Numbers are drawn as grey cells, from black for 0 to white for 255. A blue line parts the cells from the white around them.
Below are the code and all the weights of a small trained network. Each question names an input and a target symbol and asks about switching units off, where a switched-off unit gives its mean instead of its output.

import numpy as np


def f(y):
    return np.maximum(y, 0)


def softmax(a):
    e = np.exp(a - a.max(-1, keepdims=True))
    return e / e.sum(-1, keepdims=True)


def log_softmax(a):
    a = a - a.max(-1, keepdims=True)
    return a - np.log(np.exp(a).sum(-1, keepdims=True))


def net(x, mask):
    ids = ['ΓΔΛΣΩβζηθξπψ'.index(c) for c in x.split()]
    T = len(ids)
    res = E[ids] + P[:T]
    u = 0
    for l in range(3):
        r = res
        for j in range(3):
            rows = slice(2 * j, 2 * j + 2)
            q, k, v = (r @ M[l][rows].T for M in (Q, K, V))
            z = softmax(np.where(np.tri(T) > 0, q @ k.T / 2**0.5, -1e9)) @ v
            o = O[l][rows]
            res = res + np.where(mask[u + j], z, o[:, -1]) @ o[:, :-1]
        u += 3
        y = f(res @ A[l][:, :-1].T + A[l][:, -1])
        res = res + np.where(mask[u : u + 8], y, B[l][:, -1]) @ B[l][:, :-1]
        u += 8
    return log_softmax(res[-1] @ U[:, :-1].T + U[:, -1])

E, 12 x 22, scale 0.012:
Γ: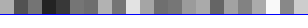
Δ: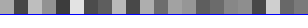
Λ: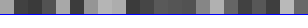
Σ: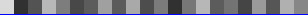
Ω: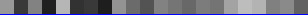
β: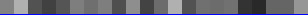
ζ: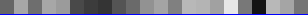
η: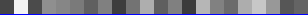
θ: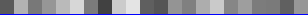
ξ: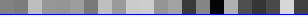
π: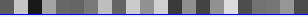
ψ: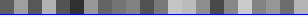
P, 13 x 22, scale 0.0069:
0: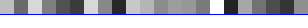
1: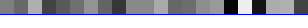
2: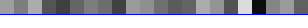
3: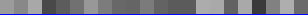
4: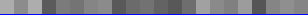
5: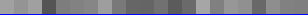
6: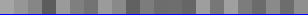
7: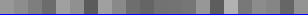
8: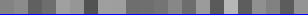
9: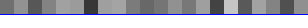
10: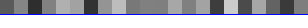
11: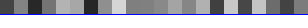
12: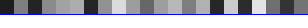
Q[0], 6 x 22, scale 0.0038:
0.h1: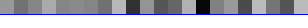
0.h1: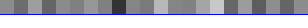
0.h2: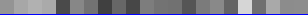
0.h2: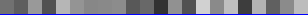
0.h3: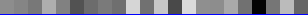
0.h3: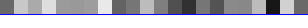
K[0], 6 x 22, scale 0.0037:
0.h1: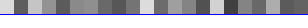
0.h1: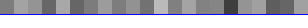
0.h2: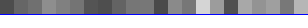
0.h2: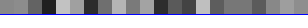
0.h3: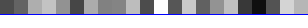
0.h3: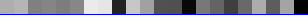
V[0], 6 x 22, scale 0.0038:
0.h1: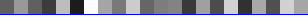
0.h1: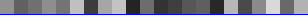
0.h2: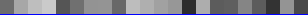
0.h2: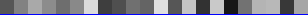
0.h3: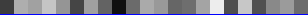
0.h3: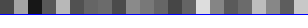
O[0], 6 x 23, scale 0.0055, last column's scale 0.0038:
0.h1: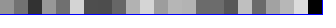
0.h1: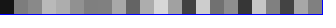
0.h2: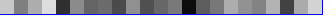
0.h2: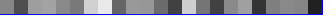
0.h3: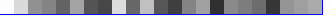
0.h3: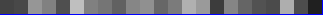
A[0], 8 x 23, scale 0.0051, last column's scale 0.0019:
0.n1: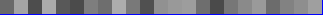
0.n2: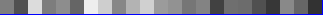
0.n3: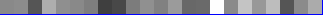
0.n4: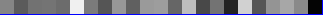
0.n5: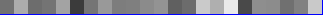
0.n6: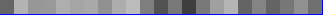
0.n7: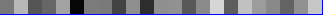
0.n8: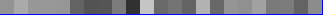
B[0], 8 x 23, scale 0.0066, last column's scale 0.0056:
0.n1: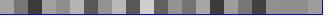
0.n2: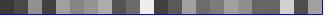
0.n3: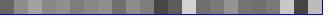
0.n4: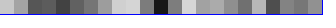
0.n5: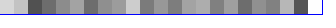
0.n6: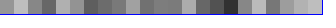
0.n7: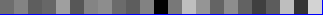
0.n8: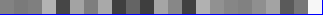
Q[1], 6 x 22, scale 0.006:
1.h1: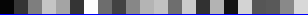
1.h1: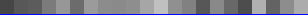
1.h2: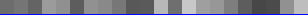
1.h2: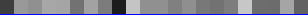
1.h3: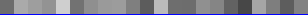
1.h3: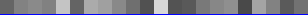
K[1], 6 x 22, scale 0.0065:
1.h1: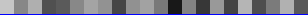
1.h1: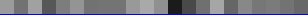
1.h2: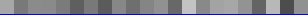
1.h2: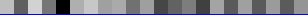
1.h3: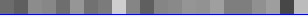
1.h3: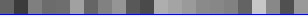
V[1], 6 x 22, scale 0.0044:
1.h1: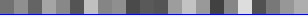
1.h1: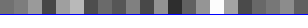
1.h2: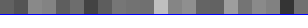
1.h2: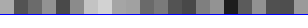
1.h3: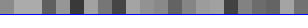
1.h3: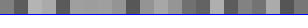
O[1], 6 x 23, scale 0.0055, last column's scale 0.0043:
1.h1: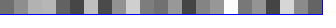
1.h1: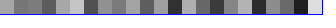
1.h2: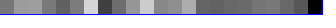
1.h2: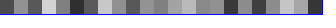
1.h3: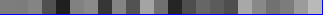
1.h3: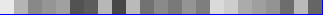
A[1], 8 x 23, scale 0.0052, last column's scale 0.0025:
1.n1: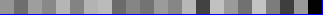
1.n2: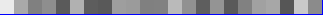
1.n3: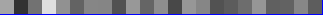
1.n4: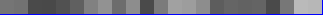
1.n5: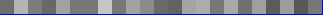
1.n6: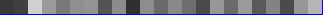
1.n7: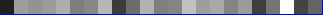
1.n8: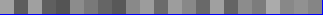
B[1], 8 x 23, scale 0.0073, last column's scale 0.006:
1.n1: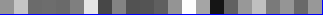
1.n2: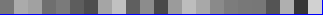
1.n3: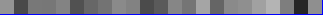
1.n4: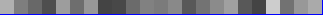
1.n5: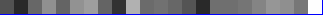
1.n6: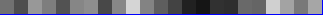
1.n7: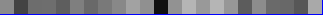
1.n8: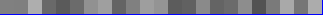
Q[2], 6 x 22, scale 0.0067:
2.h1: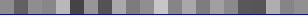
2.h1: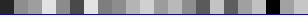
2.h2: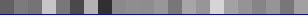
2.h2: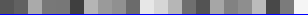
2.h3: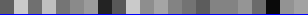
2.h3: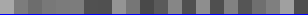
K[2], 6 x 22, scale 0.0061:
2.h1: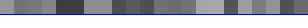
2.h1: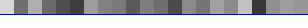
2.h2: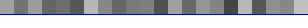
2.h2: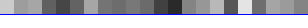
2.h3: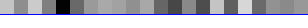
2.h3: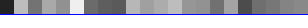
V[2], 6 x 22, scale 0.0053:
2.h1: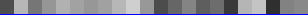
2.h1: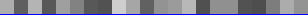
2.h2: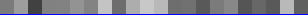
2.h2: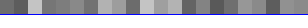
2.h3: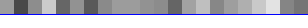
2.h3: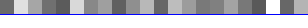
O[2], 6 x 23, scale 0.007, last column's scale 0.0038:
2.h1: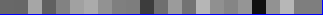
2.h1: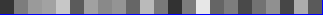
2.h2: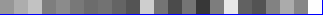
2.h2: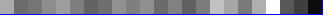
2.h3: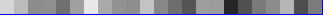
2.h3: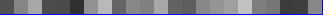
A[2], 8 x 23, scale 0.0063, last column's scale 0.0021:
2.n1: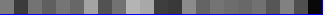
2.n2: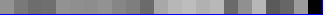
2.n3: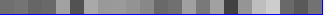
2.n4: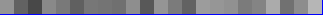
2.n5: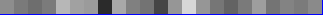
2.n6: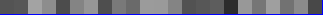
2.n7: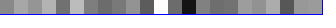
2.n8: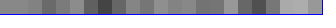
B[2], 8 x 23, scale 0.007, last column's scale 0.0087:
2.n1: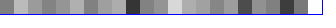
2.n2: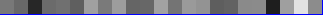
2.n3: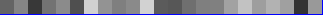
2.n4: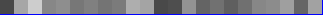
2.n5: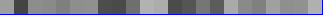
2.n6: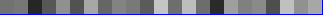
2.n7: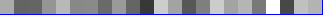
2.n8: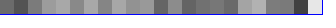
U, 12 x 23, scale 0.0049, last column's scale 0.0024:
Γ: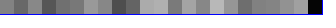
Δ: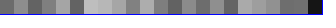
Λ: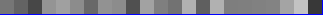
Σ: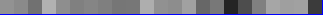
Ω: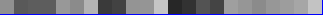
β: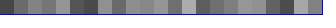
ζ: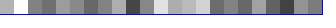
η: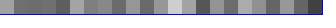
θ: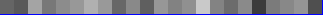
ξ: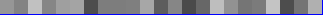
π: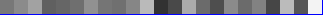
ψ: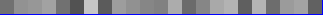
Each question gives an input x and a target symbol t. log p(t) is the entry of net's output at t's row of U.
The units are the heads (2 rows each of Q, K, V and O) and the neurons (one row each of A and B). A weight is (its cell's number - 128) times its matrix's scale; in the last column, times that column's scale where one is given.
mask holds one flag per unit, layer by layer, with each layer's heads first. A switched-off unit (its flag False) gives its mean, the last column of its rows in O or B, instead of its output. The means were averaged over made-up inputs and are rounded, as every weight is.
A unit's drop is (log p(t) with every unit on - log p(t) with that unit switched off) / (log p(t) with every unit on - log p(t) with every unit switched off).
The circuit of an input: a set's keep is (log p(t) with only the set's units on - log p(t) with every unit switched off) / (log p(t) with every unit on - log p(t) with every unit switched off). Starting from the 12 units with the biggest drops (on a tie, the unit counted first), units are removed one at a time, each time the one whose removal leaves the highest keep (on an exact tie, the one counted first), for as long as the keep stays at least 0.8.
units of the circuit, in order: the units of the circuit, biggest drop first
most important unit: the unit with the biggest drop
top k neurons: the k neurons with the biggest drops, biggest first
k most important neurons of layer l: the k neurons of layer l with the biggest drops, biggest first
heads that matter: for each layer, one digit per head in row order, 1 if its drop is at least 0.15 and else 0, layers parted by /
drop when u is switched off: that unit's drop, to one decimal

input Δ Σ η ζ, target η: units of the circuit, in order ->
(2.h1; 0.n8)
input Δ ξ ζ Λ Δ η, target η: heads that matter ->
001 / 000 / 100
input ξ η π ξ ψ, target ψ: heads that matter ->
000 / 100 / 000
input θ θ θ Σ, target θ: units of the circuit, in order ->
(2.h1; 2.h2; 0.n6)
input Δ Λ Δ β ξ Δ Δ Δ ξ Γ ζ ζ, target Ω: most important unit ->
1.h2
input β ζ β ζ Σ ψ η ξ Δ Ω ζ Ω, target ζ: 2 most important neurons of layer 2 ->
(2.n1; 2.n8)
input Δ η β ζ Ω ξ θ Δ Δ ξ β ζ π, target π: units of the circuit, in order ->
(2.h2; 2.n7)
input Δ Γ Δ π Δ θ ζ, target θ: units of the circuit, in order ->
(2.h1; 0.n6; 0.n8)
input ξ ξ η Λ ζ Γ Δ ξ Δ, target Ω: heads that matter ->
000 / 001 / 000
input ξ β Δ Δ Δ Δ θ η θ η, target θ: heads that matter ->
000 / 000 / 100
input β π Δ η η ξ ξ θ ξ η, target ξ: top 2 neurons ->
(0.n8; 2.n7)
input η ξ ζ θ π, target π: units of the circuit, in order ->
(2.h2; 2.n7; 0.n7)
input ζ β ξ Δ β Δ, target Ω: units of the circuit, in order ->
(1.n6; 2.n6; 0.n5)
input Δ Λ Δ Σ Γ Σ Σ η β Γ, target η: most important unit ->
2.h1
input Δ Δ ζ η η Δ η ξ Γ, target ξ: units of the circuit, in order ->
(2.h2; 0.n2)
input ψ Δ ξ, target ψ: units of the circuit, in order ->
(1.h1; 0.n7)
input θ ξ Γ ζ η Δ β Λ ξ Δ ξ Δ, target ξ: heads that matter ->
100 / 000 / 010
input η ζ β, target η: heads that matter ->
001 / 000 / 110
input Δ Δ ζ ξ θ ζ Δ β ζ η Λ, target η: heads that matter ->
000 / 000 / 100
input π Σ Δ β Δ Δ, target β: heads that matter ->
100 / 000 / 001
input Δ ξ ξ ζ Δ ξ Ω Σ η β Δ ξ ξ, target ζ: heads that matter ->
110 / 100 / 000
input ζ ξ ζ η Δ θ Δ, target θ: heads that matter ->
001 / 000 / 110
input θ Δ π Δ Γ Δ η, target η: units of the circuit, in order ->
(2.h1; 0.h1; 0.n8)
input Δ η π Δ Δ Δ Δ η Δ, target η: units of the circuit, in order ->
(2.h1)
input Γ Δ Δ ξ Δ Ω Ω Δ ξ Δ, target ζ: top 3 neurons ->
(0.n7; 1.n1; 1.n5)
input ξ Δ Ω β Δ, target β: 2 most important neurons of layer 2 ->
(2.n6; 2.n5)
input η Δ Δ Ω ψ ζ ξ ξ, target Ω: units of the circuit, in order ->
(0.n7; 2.n1; 1.n2)
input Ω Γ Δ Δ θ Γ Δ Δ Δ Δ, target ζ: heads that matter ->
100 / 001 / 000
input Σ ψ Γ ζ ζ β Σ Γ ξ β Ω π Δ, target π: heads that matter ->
100 / 000 / 010
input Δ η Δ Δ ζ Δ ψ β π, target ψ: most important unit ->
1.h1
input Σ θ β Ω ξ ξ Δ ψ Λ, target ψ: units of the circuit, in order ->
(1.h1; 0.n1)
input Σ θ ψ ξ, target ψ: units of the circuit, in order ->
(1.h1; 0.n1)
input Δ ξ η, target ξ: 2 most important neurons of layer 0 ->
(0.n8; 0.n2)
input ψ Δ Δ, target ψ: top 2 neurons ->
(0.n1; 2.n1)
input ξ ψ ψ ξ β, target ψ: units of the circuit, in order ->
(1.h1)
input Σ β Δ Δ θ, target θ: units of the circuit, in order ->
(2.h1; 2.h2; 0.n6)
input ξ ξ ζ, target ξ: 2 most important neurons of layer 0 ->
(0.n8; 0.n6)
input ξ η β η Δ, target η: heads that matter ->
001 / 000 / 110
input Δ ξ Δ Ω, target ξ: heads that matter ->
001 / 000 / 010
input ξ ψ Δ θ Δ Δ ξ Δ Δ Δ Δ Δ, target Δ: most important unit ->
2.n3
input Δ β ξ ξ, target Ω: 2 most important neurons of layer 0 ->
(0.n2; 0.n5)
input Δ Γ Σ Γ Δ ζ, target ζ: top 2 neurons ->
(2.n1; 1.n7)
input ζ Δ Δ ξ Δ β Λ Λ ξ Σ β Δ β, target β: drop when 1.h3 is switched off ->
0.1
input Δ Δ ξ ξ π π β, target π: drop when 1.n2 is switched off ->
-0.1
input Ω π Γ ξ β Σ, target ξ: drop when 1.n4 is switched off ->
0.3
